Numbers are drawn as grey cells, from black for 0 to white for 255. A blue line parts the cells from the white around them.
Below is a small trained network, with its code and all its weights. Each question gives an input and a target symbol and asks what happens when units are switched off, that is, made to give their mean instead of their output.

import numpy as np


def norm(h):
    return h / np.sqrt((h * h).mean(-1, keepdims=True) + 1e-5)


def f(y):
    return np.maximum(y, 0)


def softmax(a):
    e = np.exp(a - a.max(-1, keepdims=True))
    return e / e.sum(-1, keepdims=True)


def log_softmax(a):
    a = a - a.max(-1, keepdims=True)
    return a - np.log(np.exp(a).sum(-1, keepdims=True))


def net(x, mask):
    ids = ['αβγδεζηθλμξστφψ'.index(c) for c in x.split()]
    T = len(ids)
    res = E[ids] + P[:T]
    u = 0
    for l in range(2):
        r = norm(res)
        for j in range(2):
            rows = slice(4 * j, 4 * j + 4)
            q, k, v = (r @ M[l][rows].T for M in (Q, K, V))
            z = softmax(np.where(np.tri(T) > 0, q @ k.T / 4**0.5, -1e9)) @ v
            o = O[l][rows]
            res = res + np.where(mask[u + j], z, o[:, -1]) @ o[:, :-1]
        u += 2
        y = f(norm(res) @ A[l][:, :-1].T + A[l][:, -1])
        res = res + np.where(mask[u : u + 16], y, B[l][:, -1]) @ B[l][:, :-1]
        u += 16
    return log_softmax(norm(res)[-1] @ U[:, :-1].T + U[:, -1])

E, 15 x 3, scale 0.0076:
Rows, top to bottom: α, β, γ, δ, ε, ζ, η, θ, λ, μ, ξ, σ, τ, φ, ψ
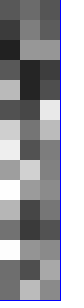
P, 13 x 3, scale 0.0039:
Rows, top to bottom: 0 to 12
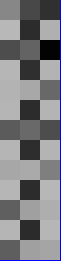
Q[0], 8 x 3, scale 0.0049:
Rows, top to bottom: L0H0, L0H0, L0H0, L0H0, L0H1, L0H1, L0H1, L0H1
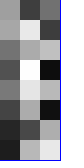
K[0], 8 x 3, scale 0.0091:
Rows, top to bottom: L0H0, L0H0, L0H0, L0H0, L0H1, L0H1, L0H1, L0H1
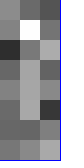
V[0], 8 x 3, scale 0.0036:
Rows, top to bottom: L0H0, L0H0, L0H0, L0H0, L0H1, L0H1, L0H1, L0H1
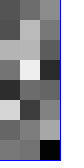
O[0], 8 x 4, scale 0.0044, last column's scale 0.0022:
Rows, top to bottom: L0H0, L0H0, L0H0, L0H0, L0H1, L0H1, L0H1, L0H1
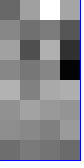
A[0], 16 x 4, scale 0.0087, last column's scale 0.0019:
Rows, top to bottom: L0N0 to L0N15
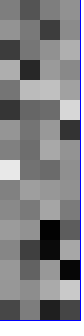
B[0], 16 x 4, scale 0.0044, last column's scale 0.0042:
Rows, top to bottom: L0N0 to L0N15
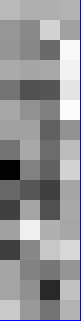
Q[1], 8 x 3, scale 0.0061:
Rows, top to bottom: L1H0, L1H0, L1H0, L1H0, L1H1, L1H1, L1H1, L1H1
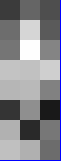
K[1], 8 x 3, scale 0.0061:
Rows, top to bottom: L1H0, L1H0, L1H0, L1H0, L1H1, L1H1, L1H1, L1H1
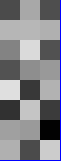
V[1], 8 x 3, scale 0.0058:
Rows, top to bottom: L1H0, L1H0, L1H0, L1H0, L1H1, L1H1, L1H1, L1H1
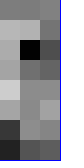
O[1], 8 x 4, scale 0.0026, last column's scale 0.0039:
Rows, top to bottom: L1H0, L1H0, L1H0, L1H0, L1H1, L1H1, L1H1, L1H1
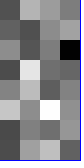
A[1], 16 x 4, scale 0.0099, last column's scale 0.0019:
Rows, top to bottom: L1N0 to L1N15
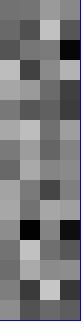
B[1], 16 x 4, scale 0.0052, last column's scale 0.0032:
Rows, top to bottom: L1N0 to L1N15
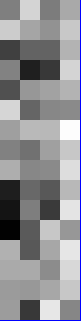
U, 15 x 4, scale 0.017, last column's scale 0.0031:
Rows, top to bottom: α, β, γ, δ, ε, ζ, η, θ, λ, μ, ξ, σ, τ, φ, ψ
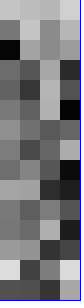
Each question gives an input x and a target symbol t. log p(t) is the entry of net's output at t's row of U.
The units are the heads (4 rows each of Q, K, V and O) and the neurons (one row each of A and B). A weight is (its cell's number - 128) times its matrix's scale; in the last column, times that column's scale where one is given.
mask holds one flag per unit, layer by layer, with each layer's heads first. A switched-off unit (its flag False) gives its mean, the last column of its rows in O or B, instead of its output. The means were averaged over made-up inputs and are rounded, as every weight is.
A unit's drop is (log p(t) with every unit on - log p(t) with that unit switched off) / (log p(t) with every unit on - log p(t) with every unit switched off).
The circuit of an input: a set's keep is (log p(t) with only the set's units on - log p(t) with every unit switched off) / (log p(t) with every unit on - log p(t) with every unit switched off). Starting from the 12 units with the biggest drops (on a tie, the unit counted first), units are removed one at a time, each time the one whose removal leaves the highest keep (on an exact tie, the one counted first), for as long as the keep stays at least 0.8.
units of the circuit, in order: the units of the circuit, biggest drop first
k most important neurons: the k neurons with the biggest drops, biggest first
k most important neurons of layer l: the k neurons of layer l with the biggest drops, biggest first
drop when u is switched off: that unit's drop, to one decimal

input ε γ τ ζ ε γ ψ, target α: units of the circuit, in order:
L1N12; L1N10
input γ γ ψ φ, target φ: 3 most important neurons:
L1N3; L0N3; L0N12
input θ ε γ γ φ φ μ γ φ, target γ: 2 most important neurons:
L1N9; L0N12
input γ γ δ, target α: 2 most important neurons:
L0N12; L0N11
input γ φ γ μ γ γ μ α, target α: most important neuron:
L0N12
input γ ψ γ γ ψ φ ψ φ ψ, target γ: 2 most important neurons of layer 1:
L1N9; L1N1
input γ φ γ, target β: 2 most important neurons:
L0N15; L0N5
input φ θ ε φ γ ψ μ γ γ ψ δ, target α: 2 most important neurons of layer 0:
L0N12; L0N14
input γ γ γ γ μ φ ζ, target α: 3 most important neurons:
L1N1; L0N8; L0N7
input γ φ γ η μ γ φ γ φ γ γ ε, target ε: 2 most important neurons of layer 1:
L1N11; L1N3
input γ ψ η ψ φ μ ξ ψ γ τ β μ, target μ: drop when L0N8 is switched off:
0.3
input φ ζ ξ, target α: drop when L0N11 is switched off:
0.0
